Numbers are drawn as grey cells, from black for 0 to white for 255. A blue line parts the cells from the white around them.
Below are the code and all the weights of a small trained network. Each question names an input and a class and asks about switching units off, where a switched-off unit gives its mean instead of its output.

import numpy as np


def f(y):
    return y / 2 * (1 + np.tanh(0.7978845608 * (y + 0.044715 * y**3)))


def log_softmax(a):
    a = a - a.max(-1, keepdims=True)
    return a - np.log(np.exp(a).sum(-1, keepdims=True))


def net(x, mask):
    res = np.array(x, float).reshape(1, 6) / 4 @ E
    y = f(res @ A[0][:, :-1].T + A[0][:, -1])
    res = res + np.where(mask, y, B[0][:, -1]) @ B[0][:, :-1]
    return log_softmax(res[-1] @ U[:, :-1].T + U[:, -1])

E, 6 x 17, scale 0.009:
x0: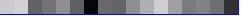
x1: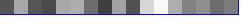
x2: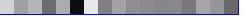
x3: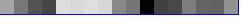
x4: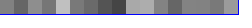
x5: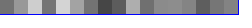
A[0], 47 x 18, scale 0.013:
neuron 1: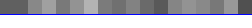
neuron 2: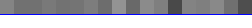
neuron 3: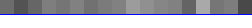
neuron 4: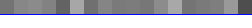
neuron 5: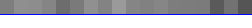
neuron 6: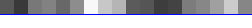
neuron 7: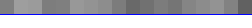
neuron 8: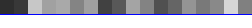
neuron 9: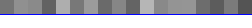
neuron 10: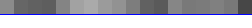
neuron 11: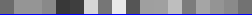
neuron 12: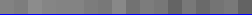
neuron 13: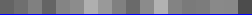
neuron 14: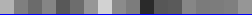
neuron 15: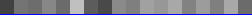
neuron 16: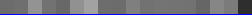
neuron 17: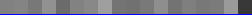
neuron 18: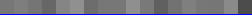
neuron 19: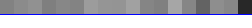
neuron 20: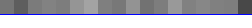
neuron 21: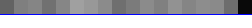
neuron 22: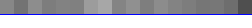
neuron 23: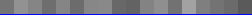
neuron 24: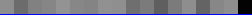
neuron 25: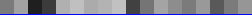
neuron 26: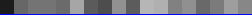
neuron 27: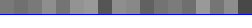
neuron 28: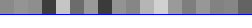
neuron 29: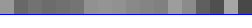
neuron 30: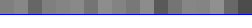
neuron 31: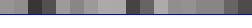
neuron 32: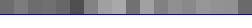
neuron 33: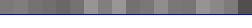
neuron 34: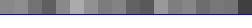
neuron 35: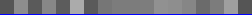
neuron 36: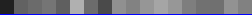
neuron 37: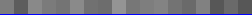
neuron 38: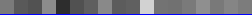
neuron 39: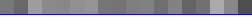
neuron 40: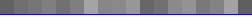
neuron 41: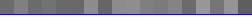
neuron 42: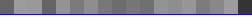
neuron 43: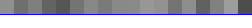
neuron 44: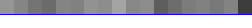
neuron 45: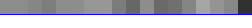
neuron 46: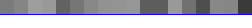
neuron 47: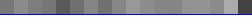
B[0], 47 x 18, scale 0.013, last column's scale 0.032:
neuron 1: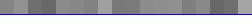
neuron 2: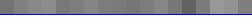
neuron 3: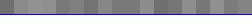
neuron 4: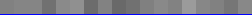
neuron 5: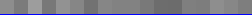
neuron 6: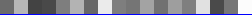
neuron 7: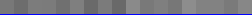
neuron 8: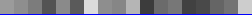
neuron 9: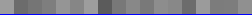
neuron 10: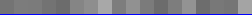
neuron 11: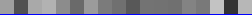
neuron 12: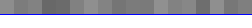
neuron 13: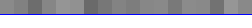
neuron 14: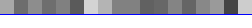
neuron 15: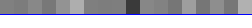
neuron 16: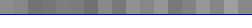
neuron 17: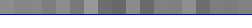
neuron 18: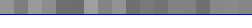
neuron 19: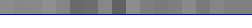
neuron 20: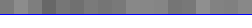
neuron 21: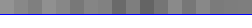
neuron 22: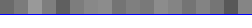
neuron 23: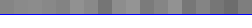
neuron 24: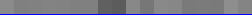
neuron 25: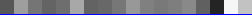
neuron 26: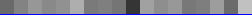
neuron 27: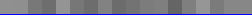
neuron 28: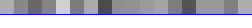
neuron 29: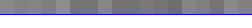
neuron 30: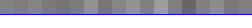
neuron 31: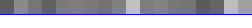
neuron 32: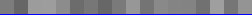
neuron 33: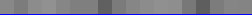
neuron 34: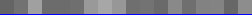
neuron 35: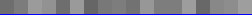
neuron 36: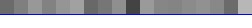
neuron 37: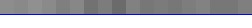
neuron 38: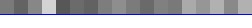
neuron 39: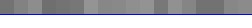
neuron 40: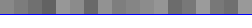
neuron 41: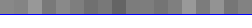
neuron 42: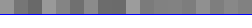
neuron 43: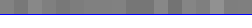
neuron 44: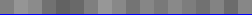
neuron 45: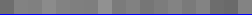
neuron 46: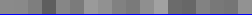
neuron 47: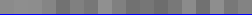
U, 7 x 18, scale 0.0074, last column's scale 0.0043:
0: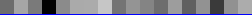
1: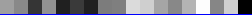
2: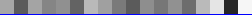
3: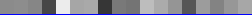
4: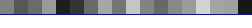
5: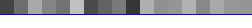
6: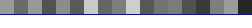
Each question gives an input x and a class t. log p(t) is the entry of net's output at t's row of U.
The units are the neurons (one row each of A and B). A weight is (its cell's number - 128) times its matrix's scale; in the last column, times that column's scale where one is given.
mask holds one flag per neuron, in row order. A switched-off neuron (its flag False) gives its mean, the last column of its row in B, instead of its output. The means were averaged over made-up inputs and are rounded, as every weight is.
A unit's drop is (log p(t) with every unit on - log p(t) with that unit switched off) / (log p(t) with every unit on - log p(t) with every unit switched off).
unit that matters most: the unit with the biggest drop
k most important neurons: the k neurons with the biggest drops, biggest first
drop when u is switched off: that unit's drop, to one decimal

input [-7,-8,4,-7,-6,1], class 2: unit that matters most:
neuron 11
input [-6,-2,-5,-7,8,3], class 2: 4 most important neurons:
neuron 8; neuron 6; neuron 25; neuron 26
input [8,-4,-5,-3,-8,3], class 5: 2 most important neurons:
neuron 6; neuron 14
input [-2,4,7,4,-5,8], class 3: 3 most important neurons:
neuron 28; neuron 6; neuron 8
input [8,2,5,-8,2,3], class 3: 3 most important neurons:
neuron 28; neuron 14; neuron 9
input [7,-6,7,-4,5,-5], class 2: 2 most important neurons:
neuron 25; neuron 6
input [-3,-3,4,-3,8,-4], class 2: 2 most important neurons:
neuron 25; neuron 31
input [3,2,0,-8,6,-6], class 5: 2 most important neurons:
neuron 14; neuron 8
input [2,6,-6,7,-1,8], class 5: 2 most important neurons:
neuron 6; neuron 8
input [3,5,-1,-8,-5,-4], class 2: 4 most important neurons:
neuron 11; neuron 25; neuron 28; neuron 31
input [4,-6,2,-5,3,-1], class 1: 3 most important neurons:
neuron 14; neuron 8; neuron 11
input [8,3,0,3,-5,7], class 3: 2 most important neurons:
neuron 6; neuron 28
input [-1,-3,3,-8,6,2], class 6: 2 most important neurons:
neuron 6; neuron 8
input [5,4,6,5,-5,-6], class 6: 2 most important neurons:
neuron 6; neuron 11
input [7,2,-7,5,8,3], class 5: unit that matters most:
neuron 8
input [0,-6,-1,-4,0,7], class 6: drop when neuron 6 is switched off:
0.8
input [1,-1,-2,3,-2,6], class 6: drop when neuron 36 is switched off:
0.1
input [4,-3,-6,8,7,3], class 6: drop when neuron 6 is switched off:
1.0
